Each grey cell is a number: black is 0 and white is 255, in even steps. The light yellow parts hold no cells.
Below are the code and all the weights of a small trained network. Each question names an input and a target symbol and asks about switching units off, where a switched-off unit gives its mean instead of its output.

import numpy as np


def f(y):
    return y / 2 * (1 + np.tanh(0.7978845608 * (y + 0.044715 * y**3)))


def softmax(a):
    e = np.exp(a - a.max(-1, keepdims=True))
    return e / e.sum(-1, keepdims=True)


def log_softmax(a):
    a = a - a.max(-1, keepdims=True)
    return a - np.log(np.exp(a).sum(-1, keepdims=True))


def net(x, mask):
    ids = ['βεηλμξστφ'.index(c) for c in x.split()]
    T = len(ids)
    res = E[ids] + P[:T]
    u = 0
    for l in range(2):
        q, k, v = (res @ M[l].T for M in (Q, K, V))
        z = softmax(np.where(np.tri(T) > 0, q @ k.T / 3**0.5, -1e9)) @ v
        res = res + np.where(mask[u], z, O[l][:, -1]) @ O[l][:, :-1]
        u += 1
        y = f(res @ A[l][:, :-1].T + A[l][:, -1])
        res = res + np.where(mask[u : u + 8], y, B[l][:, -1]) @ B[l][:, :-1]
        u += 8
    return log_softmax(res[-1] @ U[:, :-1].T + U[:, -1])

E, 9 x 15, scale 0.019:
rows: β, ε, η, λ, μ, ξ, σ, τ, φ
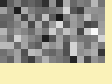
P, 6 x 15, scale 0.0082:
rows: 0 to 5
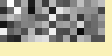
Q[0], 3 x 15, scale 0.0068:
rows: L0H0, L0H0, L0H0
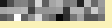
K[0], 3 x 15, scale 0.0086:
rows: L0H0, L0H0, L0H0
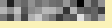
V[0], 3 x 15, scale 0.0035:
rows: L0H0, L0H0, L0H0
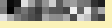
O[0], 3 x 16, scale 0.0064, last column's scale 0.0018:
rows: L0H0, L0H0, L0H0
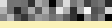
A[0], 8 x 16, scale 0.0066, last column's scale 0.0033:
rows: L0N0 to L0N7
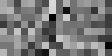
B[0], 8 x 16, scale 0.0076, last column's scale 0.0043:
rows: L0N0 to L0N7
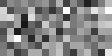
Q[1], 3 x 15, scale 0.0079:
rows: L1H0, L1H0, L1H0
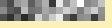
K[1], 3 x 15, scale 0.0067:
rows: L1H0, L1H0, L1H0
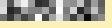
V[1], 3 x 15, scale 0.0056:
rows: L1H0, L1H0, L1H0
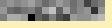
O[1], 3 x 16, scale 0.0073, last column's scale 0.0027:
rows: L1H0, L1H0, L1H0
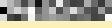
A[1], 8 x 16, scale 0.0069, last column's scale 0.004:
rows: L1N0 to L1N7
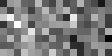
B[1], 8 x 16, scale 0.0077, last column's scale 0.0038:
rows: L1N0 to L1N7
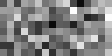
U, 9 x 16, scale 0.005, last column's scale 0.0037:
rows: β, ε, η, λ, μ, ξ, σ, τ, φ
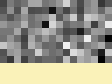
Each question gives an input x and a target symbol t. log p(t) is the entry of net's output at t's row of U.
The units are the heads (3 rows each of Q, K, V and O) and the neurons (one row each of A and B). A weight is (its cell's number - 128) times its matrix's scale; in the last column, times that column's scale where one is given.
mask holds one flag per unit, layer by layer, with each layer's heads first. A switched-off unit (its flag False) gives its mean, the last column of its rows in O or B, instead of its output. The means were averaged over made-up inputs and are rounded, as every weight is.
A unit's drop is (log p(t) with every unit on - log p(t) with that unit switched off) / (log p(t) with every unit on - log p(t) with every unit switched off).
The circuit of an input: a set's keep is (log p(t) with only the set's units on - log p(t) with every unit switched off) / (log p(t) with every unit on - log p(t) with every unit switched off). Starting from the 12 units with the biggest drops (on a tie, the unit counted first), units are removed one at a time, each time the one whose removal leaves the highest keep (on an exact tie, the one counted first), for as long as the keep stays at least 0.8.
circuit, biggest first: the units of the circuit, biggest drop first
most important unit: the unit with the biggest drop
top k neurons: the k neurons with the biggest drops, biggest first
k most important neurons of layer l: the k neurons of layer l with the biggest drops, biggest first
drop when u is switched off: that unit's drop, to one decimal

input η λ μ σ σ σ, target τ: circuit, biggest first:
L1H0, L0N1, L1N2
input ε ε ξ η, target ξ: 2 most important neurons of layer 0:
L0N2, L0N6
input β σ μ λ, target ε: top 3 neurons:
L1N3, L0N1, L0N3
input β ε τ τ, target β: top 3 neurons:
L1N0, L0N1, L0N5
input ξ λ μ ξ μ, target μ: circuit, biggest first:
L0N0, L1N7, L0N1
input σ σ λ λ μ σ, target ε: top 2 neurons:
L1N4, L0N3
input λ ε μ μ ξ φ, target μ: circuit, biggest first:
L0N2, L0H0
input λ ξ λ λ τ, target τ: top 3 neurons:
L1N2, L0N4, L0N1
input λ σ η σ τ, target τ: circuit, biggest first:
L1H0, L1N2
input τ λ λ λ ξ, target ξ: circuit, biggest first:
L0N7, L1N5, L0N4
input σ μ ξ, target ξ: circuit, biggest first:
L1N5, L0N7, L0N4, L0H0
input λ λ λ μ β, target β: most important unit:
L0N7
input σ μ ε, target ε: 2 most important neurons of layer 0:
L0N0, L0N3
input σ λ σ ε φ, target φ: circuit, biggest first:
L0N1, L1N6
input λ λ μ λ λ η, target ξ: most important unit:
L0N6
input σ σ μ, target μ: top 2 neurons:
L1N7, L0N0
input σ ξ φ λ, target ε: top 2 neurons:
L0N4, L1N3
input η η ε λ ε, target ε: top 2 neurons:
L0N0, L1N7
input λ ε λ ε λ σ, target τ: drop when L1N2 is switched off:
0.6
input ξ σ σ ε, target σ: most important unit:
L0H0
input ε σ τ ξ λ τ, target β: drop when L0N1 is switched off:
0.3
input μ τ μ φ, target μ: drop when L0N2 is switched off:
0.4
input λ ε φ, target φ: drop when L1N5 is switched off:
0.1
